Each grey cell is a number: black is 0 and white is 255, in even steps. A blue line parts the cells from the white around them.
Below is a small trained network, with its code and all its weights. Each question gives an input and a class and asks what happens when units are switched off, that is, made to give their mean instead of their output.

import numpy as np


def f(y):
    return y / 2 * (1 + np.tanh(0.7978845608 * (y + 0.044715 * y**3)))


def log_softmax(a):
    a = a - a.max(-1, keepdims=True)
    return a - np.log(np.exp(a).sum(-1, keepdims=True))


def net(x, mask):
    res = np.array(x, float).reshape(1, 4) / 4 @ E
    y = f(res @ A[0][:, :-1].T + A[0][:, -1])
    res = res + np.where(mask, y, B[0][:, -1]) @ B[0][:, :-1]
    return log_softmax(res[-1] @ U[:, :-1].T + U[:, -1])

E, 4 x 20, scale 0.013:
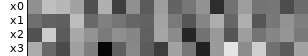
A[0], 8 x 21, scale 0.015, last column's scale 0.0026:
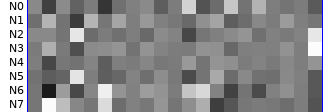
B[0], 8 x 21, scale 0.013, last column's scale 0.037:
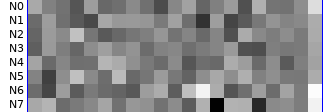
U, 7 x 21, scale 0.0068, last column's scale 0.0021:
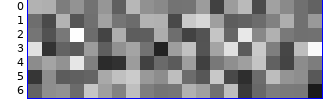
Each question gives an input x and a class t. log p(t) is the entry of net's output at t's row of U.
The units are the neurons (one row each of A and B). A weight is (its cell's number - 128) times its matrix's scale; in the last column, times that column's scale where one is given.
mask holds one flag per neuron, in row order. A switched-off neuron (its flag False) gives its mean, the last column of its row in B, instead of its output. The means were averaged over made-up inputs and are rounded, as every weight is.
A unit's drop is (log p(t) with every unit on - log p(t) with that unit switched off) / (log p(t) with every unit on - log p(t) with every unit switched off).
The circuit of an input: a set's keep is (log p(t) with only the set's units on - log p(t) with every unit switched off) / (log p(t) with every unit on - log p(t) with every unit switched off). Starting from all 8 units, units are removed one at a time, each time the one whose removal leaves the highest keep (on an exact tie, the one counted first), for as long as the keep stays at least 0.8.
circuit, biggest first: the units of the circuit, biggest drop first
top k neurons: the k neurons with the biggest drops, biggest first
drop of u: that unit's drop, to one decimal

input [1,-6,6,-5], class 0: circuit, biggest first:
(N7)
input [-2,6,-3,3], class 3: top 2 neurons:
(N0, N4)
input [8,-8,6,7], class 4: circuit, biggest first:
(N2, N4)
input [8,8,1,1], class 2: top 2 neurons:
(N5, N2)
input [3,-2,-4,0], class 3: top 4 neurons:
(N6, N7, N2, N3)
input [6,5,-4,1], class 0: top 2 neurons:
(N6, N0)
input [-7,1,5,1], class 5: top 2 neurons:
(N1, N2)
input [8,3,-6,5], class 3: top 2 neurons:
(N0, N7)
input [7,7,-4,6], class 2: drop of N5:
0.7
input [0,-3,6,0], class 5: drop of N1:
0.2
